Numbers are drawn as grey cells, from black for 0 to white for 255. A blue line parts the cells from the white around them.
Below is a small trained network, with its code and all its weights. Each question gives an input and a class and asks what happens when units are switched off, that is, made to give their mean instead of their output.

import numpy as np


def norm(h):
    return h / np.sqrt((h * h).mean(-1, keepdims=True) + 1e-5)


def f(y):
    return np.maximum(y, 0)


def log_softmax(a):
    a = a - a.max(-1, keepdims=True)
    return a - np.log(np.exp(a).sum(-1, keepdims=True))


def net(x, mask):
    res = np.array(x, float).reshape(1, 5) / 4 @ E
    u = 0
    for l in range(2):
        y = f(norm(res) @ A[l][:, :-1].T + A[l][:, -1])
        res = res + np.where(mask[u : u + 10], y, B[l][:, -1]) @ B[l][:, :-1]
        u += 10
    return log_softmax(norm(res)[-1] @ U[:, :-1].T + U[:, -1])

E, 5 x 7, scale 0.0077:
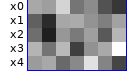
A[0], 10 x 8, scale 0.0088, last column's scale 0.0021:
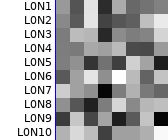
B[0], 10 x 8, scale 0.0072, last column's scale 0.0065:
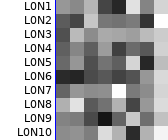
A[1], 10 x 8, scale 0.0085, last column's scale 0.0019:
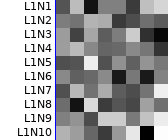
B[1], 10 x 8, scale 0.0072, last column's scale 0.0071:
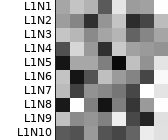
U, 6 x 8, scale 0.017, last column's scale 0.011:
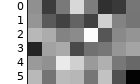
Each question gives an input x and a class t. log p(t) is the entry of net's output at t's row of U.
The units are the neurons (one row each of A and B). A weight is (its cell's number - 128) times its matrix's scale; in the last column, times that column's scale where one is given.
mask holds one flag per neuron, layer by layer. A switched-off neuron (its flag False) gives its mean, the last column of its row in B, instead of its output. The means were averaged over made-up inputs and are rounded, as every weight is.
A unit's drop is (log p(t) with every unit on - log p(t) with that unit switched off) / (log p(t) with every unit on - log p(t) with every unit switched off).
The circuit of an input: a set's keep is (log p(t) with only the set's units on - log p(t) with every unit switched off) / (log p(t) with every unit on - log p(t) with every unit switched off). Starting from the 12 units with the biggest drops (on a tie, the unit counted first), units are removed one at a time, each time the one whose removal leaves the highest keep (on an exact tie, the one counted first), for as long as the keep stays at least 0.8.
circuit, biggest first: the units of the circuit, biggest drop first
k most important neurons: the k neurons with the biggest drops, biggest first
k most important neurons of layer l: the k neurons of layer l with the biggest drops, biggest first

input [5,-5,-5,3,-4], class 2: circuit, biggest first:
L0N10
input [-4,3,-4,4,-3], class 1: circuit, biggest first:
L0N5; L1N8
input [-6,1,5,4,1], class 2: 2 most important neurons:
L0N8; L0N6
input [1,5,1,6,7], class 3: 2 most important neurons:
L0N6; L0N1
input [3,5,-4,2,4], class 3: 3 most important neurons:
L0N6; L0N1; L0N8
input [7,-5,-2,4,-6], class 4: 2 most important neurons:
L0N10; L0N3
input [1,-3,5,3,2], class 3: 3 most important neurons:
L0N1; L0N2; L1N5
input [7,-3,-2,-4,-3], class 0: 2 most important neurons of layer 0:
L0N8; L0N10
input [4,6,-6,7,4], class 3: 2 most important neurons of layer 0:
L0N6; L0N1
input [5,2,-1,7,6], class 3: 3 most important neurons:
L0N6; L0N1; L1N5
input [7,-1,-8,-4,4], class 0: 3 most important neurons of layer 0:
L0N8; L0N4; L0N6
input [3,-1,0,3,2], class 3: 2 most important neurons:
L0N1; L0N6
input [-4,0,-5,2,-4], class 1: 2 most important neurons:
L0N5; L1N8
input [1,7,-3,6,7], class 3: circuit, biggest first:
L0N6
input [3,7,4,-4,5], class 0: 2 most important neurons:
L0N4; L1N6
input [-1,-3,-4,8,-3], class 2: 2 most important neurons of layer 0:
L0N10; L0N7
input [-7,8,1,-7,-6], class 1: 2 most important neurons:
L0N9; L0N10
